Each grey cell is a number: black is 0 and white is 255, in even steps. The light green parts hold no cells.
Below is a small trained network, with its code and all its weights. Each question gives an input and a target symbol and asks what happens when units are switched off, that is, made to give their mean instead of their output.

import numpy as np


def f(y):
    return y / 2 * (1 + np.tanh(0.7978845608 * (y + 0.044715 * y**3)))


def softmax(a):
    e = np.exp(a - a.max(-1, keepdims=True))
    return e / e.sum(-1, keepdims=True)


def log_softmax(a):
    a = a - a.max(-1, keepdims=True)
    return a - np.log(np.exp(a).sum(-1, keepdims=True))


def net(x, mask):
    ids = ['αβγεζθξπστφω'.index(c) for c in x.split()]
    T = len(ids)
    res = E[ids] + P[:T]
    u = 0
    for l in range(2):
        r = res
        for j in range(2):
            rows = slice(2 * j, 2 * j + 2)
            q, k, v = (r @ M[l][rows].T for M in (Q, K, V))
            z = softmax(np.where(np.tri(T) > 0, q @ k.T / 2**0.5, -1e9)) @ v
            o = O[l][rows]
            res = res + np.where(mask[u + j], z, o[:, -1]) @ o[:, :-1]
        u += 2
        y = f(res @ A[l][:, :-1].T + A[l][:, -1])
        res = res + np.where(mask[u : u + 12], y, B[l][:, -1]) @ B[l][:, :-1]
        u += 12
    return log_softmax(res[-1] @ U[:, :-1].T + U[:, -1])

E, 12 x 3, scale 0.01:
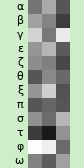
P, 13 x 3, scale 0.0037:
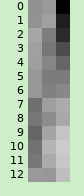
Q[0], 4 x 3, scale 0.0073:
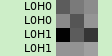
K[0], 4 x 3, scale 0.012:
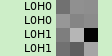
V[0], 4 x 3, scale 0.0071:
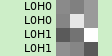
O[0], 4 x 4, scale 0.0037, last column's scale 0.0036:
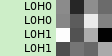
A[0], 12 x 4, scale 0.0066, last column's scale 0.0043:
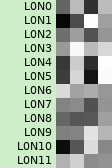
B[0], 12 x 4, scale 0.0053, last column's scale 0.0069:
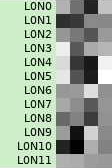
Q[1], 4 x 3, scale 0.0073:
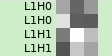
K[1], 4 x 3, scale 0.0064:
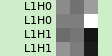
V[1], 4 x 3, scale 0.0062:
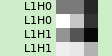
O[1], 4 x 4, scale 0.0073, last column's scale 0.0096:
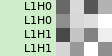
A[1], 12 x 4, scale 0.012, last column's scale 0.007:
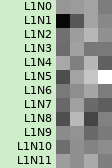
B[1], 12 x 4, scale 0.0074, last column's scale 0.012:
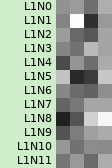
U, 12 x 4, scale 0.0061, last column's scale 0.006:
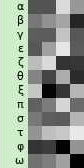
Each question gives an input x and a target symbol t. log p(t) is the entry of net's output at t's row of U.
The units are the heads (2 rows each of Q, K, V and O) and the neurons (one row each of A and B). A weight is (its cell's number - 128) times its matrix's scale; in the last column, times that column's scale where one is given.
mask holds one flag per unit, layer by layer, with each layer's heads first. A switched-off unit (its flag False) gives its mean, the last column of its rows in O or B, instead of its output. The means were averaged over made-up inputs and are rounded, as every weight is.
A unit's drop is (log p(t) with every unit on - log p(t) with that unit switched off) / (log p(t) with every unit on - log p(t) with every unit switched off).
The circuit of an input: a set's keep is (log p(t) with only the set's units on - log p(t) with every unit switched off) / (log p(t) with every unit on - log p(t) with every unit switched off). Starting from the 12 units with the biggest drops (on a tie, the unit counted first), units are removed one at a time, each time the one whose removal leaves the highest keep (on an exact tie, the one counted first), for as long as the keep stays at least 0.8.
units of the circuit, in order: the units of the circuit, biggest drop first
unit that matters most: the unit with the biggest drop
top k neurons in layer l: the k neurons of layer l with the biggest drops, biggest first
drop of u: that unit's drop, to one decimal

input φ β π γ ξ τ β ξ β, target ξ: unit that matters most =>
L1H0
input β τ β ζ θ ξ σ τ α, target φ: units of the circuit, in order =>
L1H0, L1H1, L0N10, L0N5
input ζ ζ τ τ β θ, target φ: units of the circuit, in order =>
L1H1, L1H0, L0N5, L0N10
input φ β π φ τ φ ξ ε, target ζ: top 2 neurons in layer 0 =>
L0N3, L0N6
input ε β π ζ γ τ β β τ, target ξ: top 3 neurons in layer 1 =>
L1N5, L1N8, L1N2
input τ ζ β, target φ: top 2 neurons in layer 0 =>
L0N5, L0N4
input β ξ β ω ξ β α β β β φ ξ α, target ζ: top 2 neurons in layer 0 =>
L0N3, L0N6
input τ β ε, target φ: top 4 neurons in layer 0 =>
L0N5, L0N4, L0N0, L0N10
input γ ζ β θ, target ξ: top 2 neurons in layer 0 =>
L0N5, L0N4
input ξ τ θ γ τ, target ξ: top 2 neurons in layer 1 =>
L1N8, L1N5
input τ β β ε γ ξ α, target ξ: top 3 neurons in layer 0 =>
L0N5, L0N4, L0N0
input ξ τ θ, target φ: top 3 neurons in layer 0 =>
L0N5, L0N4, L0N10
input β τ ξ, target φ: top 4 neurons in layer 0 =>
L0N5, L0N4, L0N0, L0N10
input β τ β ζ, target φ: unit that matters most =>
L1H1
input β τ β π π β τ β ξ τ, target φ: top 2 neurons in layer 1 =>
L1N1, L1N5
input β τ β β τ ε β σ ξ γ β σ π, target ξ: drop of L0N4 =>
0.2
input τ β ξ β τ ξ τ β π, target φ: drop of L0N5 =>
0.2
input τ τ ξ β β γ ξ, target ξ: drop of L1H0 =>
0.9
